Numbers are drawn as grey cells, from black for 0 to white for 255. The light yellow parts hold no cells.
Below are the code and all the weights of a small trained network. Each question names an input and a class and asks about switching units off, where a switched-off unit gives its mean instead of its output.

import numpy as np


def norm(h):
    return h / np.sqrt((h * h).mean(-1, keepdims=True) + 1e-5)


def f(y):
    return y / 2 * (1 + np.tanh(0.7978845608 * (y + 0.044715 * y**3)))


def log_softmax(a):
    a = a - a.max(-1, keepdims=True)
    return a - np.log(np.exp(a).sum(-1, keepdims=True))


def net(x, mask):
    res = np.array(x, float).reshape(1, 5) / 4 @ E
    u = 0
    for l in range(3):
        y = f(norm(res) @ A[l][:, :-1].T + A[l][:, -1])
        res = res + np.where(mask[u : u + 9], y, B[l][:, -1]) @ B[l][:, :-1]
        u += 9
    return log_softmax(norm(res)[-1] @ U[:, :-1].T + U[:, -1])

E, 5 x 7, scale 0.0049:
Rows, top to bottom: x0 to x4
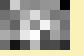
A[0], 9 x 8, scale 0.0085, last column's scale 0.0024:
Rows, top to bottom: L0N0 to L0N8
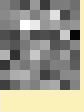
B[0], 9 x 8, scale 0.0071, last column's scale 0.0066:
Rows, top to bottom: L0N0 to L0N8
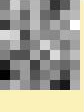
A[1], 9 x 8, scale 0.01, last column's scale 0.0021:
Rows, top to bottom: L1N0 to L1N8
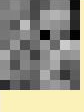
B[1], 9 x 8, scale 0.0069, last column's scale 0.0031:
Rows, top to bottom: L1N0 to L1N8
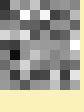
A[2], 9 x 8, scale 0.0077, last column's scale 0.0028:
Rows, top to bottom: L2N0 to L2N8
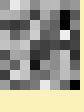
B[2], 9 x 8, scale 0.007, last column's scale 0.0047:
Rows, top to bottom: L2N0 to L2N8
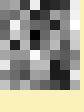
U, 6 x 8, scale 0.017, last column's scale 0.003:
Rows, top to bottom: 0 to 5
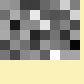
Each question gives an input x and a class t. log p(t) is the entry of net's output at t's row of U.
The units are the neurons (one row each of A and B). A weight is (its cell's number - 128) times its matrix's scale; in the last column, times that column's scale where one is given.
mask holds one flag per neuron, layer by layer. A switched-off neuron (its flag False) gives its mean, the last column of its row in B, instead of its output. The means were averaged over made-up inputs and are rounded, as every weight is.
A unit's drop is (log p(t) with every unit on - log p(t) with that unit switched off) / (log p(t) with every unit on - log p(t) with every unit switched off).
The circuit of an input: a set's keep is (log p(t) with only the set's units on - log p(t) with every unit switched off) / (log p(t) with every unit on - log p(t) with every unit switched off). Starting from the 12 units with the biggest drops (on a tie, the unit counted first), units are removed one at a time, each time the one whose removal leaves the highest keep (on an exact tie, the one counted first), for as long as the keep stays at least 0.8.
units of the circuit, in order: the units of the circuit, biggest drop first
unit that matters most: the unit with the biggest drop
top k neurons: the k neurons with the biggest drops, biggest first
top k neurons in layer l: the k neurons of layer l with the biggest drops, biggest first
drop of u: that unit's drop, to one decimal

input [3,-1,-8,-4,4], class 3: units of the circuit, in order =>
(L1N3; L2N4)
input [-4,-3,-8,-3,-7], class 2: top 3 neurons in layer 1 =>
(L1N1; L1N4; L1N5)
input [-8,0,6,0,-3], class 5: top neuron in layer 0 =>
(L0N5)
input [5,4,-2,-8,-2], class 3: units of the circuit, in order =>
(L1N7; L0N2)
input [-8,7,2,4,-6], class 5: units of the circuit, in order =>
(L0N5; L2N2)
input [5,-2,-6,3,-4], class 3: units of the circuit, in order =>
(L0N2; L2N4)
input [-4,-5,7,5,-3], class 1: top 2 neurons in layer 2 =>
(L2N0; L2N7)
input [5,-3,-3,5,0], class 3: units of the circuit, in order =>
(L1N3; L2N4)
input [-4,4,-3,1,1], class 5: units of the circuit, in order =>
(L0N5; L2N0)
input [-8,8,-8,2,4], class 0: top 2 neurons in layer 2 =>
(L2N3; L2N0)
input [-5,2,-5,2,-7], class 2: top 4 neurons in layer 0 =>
(L0N0; L0N1; L0N2; L0N8)
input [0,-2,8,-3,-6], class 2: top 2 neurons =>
(L0N0; L1N1)
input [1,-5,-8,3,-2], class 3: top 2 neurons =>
(L1N3; L2N4)
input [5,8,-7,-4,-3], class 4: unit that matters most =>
L0N6
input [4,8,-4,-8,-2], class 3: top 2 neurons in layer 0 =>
(L0N2; L0N1)
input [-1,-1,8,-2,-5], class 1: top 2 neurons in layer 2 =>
(L2N0; L2N4)
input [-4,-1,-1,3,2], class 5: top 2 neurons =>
(L0N5; L0N8)
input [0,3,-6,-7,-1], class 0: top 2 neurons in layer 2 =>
(L2N0; L2N7)
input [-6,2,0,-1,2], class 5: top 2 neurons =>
(L0N5; L2N2)
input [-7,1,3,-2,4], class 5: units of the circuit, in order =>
(L0N5)
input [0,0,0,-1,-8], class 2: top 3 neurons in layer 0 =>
(L0N0; L0N2; L0N8)
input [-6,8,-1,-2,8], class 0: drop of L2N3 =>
0.3
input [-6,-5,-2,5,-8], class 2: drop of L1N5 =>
0.3
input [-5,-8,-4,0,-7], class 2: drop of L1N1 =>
0.3
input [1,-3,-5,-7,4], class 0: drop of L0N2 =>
0.2
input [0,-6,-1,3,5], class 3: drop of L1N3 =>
0.0
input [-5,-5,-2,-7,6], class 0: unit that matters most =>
L0N3
